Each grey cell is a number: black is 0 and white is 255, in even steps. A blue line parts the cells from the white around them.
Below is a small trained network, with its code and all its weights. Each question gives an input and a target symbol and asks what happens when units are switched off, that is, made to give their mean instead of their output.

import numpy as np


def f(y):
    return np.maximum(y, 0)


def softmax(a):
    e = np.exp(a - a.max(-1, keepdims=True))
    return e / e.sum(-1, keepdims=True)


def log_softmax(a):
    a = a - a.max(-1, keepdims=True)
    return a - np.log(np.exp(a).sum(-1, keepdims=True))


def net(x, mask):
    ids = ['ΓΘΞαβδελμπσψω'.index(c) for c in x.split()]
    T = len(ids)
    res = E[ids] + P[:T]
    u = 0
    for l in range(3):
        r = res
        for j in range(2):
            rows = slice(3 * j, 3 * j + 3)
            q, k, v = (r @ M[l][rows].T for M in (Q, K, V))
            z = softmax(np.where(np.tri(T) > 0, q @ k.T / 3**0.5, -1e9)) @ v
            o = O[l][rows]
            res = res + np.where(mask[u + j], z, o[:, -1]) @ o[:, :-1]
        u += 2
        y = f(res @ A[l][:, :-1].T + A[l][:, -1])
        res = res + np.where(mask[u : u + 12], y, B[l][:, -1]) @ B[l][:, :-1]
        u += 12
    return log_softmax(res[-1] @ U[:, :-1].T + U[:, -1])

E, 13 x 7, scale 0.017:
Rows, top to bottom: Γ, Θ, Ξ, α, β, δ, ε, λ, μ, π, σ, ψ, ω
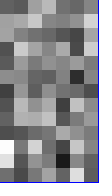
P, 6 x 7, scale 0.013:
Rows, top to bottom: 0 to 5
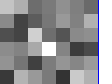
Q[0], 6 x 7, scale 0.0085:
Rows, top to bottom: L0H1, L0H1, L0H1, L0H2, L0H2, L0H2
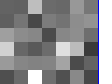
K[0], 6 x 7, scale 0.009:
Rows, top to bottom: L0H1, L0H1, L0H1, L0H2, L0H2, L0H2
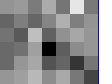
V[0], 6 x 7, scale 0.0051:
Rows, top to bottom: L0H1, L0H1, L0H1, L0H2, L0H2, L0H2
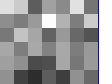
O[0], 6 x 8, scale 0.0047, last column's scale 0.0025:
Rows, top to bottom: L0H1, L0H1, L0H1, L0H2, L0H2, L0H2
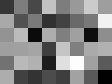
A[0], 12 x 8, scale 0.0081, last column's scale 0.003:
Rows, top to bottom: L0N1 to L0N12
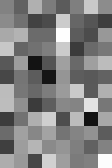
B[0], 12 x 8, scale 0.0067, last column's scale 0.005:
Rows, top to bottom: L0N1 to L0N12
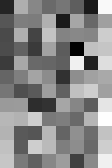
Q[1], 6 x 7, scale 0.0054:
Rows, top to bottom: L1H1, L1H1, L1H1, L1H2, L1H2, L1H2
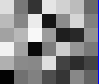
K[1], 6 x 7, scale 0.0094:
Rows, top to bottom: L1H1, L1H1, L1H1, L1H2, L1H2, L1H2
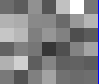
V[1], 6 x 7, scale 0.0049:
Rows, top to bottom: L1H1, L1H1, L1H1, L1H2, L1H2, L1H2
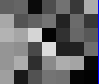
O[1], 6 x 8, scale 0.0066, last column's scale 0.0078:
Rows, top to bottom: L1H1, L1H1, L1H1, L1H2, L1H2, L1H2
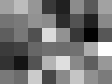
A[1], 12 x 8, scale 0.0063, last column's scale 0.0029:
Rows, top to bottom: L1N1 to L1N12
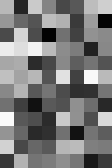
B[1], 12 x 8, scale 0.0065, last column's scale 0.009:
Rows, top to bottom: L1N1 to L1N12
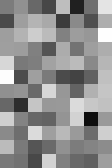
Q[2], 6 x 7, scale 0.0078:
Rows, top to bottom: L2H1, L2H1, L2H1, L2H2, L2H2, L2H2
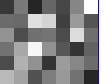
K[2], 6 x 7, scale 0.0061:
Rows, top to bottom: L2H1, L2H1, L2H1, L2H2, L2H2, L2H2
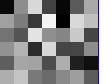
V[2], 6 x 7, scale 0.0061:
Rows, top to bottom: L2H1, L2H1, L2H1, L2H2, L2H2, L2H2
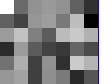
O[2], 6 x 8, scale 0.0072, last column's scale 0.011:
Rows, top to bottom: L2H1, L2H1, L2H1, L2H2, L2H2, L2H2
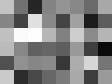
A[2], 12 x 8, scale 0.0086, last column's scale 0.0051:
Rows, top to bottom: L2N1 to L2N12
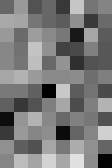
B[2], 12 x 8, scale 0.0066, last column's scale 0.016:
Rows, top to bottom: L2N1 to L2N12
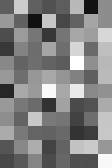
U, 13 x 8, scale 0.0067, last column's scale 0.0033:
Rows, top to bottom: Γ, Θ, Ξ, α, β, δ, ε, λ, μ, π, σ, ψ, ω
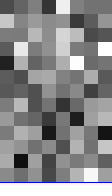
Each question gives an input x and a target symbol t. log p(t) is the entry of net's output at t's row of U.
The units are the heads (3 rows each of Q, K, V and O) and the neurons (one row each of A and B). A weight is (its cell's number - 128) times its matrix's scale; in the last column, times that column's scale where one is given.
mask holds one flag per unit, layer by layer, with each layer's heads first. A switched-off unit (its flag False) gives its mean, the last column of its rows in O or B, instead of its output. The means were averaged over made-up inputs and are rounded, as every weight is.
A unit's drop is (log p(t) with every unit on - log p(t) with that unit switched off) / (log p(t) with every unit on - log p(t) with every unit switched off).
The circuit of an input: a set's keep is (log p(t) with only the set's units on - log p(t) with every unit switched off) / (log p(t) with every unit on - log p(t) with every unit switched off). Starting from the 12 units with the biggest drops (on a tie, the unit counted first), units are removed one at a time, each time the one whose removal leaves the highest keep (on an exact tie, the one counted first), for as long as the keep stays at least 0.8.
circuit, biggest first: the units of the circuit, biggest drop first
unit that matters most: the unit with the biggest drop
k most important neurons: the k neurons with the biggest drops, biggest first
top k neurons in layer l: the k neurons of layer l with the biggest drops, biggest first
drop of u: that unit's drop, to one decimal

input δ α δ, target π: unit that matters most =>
L0N3
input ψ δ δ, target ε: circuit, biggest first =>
L1H1, L2H1
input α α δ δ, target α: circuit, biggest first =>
L1H1, L2H1, L0H2
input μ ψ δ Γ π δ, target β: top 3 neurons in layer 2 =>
L2N7, L2N5, L2N10
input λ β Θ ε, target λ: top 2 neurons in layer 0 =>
L0N9, L0N1
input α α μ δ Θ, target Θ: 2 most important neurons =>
L0N8, L1N6
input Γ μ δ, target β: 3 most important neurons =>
L2N7, L0N5, L1N1
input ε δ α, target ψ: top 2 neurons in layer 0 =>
L0N5, L0N11
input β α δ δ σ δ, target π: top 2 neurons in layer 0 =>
L0N4, L0N3
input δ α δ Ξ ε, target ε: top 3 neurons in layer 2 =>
L2N10, L2N1, L2N3
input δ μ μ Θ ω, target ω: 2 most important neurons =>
L0N7, L0N4
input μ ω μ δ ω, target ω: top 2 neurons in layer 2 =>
L2N12, L2N11
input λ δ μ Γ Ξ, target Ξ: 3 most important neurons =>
L0N8, L1N10, L1N9
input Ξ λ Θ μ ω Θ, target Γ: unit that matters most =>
L2H2
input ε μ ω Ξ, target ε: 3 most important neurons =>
L2N4, L1N10, L1N2
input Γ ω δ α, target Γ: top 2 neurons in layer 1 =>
L1N1, L1N3
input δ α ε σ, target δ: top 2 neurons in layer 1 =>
L1N8, L1N2
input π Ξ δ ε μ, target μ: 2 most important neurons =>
L1N3, L1N10
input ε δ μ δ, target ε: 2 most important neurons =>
L1N10, L2N4
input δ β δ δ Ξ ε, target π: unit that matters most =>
L1H2
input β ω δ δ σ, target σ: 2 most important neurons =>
L1N9, L0N8
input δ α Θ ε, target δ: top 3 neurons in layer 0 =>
L0N3, L0N2, L0N5
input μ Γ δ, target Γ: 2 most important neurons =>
L2N8, L2N7
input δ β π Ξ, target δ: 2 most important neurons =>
L1N10, L0N3
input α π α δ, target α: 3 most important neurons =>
L1N10, L0N3, L2N3
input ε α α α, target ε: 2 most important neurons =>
L1N2, L2N4
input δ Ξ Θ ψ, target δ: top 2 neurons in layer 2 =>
L2N9, L2N4
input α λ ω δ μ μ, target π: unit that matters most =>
L1H1
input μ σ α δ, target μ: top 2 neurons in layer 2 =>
L2N8, L2N7
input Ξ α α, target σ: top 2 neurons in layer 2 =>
L2N2, L2N5
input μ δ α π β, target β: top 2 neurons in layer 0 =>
L0N5, L0N1
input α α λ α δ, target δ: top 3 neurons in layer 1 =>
L1N8, L1N10, L1N3
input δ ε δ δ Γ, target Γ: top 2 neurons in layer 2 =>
L2N8, L2N7
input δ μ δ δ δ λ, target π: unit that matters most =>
L1H2
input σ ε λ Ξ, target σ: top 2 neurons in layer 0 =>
L0N8, L0N4
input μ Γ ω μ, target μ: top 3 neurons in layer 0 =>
L0N5, L0N12, L0N1
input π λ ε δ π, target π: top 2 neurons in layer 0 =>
L0N5, L0N2
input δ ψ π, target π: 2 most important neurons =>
L0N3, L0N4
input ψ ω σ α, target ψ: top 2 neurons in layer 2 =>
L2N5, L2N8
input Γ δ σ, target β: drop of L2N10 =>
0.1
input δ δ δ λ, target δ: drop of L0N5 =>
0.2
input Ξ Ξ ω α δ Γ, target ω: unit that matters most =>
L1H1
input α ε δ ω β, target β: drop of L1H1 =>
-0.1
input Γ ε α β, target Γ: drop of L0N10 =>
0.0
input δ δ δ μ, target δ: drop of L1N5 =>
0.1
